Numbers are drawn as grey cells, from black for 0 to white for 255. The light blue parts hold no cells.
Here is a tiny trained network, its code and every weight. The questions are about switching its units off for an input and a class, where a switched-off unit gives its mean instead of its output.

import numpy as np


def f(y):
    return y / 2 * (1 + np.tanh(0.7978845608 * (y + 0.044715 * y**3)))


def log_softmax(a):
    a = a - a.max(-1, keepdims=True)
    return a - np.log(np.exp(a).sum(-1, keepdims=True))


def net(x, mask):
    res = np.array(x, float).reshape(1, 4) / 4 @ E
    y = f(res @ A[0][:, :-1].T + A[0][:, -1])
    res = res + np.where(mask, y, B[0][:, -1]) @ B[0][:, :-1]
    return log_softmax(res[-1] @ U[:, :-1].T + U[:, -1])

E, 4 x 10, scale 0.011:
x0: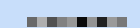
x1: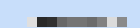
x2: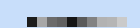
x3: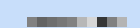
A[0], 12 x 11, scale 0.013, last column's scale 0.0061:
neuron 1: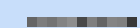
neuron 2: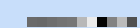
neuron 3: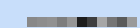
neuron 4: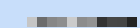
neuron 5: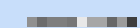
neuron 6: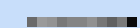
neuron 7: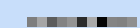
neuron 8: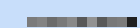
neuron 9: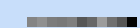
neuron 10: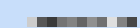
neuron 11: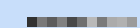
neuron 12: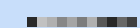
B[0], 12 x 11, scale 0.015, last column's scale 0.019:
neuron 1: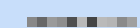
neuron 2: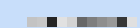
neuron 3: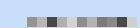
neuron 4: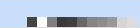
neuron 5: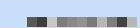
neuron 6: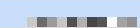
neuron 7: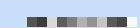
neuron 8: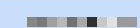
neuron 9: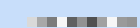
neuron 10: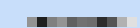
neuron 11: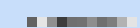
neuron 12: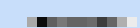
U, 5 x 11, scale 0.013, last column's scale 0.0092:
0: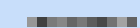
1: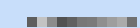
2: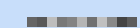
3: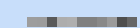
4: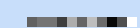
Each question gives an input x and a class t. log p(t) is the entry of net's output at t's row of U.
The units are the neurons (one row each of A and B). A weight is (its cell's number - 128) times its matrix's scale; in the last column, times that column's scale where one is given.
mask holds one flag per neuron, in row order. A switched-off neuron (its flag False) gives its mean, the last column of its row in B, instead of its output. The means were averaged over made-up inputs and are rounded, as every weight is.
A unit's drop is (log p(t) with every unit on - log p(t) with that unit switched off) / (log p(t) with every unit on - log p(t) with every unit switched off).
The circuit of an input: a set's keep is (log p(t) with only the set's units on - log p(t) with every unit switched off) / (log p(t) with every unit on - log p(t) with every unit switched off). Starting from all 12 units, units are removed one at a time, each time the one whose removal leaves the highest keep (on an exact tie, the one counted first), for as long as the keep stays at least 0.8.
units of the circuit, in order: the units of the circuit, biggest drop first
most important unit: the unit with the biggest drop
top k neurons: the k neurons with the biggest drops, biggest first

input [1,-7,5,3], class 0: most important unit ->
neuron 12
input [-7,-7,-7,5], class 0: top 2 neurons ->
neuron 12; neuron 7
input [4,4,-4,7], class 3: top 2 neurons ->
neuron 2; neuron 12
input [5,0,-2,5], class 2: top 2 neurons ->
neuron 7; neuron 3
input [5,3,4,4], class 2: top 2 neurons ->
neuron 7; neuron 4
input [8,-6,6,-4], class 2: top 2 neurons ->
neuron 7; neuron 4
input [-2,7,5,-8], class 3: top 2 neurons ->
neuron 3; neuron 12
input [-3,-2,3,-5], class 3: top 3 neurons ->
neuron 7; neuron 4; neuron 11
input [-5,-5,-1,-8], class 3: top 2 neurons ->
neuron 7; neuron 3
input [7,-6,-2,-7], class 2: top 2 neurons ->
neuron 7; neuron 2
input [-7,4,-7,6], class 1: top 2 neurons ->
neuron 4; neuron 7
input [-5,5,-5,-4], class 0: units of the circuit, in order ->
neuron 7; neuron 2
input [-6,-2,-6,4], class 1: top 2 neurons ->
neuron 4; neuron 7
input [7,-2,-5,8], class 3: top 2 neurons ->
neuron 2; neuron 5
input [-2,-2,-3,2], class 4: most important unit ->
neuron 11
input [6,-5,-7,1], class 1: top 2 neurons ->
neuron 4; neuron 10
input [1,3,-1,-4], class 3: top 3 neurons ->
neuron 12; neuron 7; neuron 3
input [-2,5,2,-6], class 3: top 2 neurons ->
neuron 12; neuron 3
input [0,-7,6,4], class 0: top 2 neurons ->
neuron 12; neuron 4
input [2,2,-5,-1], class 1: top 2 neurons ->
neuron 4; neuron 12
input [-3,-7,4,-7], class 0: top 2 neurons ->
neuron 12; neuron 2
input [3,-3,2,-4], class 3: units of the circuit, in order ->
neuron 3
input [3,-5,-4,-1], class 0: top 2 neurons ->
neuron 12; neuron 11
